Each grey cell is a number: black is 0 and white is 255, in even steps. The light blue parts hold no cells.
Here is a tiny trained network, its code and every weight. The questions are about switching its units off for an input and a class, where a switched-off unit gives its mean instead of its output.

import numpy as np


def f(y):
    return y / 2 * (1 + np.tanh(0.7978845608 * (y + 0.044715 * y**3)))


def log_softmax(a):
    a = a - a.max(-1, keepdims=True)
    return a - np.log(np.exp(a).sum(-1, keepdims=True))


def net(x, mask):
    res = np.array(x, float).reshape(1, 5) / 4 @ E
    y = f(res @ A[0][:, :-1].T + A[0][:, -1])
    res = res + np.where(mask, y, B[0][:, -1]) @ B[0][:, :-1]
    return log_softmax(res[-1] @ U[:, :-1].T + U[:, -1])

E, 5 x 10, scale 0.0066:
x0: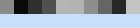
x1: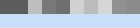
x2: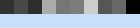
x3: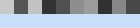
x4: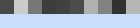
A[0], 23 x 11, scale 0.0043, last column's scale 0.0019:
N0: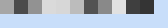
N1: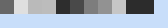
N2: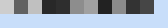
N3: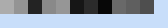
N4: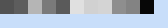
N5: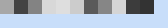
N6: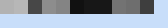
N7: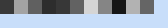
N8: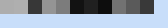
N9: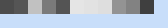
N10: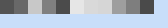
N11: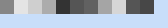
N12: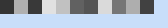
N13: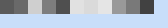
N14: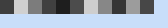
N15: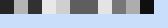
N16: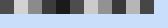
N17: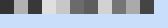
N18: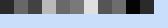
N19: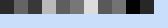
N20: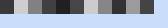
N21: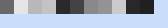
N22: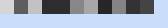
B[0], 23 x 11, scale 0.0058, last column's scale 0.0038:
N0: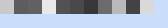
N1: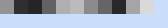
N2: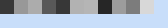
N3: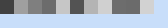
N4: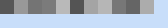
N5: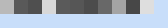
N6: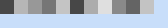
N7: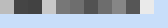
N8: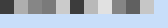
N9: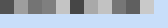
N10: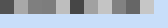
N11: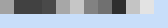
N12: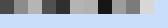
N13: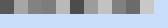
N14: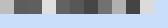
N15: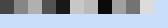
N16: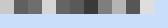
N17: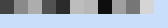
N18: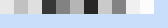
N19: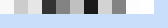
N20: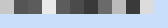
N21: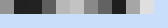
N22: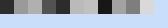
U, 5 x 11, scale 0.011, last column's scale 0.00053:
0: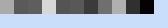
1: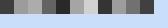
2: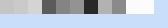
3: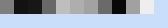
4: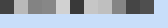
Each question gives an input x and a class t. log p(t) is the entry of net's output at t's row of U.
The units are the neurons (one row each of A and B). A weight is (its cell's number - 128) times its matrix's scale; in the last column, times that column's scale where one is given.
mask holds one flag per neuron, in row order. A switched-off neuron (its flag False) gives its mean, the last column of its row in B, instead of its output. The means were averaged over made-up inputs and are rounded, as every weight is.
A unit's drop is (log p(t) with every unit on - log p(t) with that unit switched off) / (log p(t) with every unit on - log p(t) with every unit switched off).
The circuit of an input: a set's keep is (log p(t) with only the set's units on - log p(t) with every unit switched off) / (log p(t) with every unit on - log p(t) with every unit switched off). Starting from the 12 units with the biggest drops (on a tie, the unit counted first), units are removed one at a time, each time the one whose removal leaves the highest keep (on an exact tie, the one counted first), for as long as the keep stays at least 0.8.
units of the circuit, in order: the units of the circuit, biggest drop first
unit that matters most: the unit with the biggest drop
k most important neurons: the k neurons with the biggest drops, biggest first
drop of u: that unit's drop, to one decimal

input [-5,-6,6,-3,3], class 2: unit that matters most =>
N19
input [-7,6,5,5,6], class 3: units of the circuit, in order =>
(N21 N1)
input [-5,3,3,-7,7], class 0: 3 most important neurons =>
(N20 N14 N16)
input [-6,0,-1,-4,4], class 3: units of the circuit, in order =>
(N21 N1)
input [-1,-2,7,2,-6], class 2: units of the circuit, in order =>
(N19 N18)
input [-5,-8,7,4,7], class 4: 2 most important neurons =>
(N8 N3)
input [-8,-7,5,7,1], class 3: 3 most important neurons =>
(N21 N1 N11)
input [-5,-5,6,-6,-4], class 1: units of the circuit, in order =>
(N15 N17)
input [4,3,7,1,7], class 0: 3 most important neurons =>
(N7 N20 N14)
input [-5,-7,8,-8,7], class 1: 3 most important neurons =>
(N15 N17 N12)
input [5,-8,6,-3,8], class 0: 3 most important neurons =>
(N7 N20 N14)
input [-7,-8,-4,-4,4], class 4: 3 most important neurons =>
(N6 N8 N3)
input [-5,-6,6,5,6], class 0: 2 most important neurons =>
(N20 N14)
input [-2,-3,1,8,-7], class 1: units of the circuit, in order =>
(N22)
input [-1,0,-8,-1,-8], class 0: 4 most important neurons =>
(N0 N5 N19 N18)
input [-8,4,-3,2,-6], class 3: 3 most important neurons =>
(N11 N21 N1)
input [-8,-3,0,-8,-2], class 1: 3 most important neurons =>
(N15 N12 N17)
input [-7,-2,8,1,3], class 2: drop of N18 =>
0.5
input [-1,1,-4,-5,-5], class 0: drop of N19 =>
0.4
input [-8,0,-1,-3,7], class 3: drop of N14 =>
-0.1
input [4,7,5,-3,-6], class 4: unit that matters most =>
N9
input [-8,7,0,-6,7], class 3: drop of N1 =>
0.4
